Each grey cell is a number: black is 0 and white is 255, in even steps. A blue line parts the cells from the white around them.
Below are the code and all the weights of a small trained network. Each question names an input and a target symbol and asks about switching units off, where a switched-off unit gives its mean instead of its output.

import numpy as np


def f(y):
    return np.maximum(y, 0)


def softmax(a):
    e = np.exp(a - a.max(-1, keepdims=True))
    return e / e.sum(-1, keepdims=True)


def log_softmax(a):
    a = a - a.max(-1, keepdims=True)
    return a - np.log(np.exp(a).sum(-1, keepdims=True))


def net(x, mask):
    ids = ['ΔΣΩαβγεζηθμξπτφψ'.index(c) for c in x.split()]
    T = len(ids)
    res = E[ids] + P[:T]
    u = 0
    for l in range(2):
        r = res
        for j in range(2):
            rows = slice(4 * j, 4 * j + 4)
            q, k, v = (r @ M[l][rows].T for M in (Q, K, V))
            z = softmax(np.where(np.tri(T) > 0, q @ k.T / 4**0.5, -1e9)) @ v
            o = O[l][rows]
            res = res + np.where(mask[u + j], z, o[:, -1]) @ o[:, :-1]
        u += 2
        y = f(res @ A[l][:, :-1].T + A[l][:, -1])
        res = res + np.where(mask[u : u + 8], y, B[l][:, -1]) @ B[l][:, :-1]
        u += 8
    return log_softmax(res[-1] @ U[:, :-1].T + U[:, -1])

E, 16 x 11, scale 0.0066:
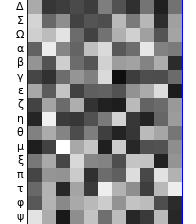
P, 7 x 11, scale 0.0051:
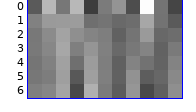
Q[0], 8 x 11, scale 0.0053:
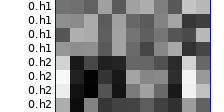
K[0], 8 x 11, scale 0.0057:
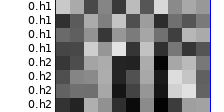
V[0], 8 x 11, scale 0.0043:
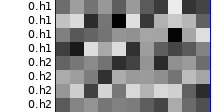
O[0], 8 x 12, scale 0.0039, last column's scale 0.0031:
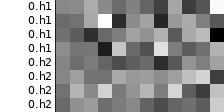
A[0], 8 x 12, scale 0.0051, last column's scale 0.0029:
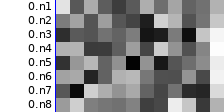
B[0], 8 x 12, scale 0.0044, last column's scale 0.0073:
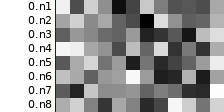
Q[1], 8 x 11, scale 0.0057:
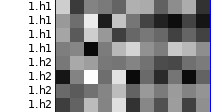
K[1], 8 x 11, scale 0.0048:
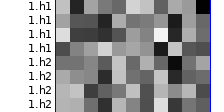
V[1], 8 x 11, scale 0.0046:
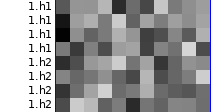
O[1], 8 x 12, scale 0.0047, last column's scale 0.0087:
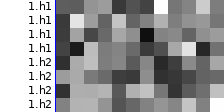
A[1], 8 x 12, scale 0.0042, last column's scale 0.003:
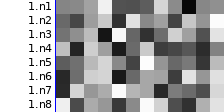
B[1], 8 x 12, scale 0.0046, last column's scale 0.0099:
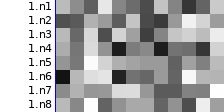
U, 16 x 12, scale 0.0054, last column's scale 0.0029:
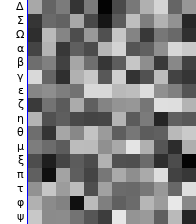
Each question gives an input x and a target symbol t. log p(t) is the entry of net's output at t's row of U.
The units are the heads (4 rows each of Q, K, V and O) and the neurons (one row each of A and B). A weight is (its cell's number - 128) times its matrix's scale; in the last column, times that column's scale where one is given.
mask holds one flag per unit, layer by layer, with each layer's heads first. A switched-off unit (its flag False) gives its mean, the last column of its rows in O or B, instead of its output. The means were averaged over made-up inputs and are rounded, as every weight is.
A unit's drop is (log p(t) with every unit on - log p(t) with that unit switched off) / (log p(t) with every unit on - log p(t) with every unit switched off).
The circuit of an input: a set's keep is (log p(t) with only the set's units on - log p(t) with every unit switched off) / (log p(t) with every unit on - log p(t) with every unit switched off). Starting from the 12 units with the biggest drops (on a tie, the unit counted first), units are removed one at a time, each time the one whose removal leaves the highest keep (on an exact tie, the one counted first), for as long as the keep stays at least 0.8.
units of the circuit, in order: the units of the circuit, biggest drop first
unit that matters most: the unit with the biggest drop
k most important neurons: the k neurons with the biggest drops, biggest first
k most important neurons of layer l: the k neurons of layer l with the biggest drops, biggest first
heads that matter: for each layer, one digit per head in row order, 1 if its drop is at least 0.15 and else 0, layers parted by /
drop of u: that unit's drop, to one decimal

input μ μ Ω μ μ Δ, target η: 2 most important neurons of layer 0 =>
[0.n4 0.n8]
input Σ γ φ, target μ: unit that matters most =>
0.h2
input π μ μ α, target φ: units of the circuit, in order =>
[0.h1 1.n3]
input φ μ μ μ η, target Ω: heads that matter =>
00 / 01
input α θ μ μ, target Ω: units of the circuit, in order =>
[1.h2 0.h1 0.n5 1.h1]
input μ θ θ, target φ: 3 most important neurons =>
[1.n3 0.n8 1.n4]
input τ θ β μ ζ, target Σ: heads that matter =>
00 / 10
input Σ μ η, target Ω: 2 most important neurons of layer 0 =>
[0.n5 0.n8]
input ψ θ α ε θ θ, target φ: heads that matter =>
00 / 01
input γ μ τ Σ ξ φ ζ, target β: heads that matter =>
00 / 00
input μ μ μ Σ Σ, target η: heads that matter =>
10 / 10
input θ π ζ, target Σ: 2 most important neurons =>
[1.n7 1.n6]
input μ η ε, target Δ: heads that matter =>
10 / 00
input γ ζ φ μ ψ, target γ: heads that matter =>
00 / 10
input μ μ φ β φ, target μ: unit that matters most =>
0.h1
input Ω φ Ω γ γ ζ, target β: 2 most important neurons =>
[1.n1 0.n2]
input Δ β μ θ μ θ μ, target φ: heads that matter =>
10 / 01
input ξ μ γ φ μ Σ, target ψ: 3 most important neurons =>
[1.n8 0.n1 0.n4]
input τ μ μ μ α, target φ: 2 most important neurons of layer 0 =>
[0.n7 0.n1]
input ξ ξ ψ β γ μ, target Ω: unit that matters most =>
0.h1
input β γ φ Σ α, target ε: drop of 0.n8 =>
0.1
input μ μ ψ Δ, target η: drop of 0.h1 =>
0.2
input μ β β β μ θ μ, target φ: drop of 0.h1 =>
1.3
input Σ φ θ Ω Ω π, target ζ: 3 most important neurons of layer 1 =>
[1.n6 1.n2 1.n4]
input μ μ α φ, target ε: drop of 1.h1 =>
0.2
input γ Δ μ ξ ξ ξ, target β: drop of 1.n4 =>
0.1
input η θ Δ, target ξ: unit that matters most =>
0.n3
